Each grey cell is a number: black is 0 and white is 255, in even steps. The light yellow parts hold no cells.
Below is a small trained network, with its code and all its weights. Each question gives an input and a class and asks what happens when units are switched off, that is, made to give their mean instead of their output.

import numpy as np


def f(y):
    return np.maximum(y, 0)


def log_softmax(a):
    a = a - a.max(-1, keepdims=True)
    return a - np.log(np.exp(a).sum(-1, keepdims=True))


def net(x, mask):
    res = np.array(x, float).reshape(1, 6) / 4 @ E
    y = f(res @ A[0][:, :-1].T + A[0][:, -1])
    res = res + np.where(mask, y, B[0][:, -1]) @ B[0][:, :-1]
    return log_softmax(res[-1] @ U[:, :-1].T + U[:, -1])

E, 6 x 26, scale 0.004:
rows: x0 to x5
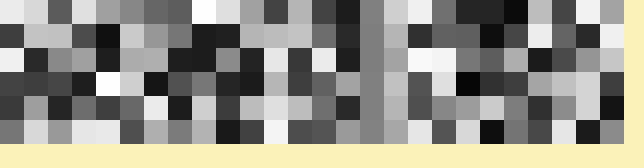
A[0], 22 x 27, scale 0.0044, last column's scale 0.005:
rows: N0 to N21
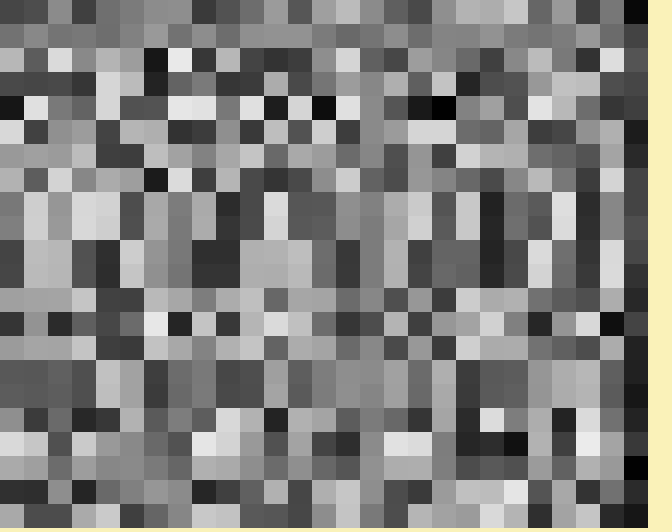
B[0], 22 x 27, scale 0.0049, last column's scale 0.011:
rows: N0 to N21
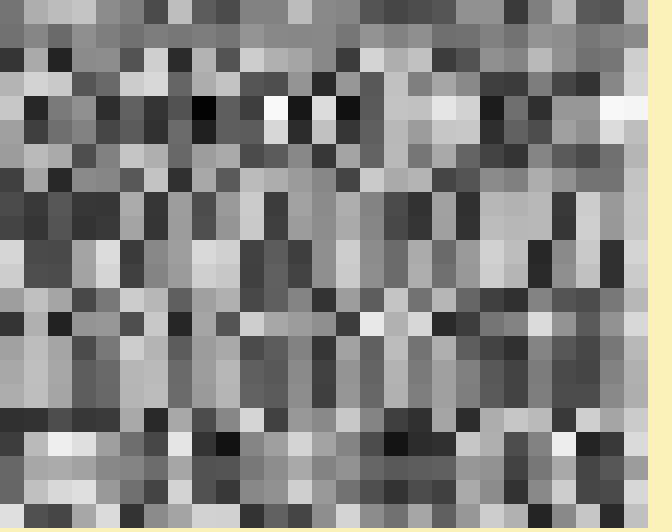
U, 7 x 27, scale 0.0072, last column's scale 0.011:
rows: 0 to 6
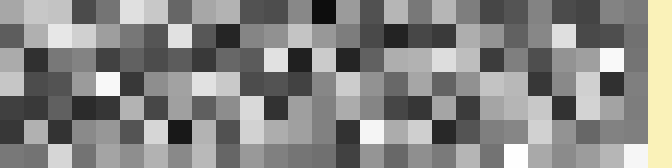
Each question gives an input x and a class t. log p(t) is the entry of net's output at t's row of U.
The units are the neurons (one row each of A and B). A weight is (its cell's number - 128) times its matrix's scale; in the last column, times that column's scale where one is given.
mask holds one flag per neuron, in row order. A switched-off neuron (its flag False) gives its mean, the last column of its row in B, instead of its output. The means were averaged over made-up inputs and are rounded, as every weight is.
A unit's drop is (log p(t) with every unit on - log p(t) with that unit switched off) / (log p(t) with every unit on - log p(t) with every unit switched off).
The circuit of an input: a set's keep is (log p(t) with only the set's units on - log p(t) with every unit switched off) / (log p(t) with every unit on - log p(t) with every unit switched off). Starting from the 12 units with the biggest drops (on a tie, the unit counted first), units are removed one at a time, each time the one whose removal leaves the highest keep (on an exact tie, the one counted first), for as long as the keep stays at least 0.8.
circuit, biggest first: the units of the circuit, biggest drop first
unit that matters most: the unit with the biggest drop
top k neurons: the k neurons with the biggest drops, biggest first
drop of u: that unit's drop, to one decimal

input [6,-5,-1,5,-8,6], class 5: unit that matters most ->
N2
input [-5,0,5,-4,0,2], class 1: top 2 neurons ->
N4; N20
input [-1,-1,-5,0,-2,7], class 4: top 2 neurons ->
N8; N9
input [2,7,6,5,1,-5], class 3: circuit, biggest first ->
N10; N11
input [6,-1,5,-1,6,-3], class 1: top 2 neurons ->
N18; N4
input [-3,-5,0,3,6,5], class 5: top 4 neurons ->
N13; N10; N11; N17
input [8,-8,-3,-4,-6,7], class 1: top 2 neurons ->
N18; N10
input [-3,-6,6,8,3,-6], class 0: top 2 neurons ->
N3; N4
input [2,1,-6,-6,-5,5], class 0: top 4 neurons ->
N14; N12; N6; N5
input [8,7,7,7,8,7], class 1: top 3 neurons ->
N18; N4; N19
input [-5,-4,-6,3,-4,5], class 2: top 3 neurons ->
N4; N18; N17
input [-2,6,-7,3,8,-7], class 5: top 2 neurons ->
N13; N5
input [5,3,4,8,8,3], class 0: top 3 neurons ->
N3; N15; N16
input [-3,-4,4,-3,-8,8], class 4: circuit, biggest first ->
N9
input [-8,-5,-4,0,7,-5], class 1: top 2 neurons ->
N20; N0
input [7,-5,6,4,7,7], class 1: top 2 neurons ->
N18; N4
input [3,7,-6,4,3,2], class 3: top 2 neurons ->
N10; N11
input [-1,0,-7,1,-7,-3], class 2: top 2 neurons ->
N4; N13
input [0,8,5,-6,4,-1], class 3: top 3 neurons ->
N10; N11; N4
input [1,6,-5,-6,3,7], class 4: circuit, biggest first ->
N8
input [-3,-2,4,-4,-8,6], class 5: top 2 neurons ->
N2; N7
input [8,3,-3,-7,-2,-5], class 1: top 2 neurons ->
N18; N3
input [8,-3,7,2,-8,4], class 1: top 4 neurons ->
N18; N4; N13; N19
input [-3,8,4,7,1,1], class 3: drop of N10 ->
0.9
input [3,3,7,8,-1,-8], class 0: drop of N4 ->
0.7
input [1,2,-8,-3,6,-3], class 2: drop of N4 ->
1.2
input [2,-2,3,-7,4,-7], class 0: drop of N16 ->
-0.1
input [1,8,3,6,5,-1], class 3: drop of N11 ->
0.5
